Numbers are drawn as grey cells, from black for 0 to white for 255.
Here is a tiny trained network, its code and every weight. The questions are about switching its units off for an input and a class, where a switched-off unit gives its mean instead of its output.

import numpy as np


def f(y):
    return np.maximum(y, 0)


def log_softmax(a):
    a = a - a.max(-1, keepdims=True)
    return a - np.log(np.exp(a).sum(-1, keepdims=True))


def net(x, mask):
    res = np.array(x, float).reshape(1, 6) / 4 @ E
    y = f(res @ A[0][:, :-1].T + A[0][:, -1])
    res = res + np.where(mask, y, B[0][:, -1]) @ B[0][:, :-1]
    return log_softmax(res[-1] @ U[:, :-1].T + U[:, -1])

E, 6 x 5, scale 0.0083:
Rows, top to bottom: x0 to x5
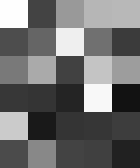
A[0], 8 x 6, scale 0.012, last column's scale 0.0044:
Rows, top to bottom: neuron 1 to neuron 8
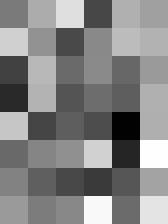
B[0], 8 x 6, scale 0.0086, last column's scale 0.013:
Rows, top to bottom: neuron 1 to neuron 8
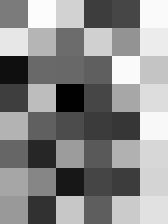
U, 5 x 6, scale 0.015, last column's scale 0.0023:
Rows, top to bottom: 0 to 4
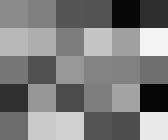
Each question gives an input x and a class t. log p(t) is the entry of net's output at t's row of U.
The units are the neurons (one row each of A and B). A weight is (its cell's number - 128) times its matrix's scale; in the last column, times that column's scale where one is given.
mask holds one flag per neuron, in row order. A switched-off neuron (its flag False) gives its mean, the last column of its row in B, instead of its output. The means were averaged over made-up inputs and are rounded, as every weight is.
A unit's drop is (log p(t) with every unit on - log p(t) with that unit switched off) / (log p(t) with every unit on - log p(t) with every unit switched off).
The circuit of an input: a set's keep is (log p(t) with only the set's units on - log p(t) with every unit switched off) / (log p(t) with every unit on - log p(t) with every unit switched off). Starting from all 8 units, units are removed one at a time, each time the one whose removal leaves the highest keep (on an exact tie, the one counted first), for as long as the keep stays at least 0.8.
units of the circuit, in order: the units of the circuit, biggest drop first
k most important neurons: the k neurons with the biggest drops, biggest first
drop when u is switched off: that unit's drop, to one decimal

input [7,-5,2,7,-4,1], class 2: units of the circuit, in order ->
[neuron 8]
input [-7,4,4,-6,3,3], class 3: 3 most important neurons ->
[neuron 4; neuron 3; neuron 5]
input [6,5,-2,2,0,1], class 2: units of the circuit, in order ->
[neuron 1; neuron 7]
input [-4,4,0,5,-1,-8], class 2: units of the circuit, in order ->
[neuron 8; neuron 6]
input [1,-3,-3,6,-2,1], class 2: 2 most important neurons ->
[neuron 8; neuron 6]
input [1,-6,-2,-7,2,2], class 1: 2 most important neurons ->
[neuron 2; neuron 5]
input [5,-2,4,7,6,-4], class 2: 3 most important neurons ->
[neuron 8; neuron 6; neuron 1]
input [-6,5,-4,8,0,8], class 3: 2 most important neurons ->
[neuron 3; neuron 4]
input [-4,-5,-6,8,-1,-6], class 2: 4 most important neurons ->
[neuron 8; neuron 6; neuron 7; neuron 1]
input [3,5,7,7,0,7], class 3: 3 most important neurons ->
[neuron 4; neuron 3; neuron 6]
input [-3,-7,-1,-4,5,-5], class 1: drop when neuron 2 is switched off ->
0.1
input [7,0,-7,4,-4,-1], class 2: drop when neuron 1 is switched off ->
0.1
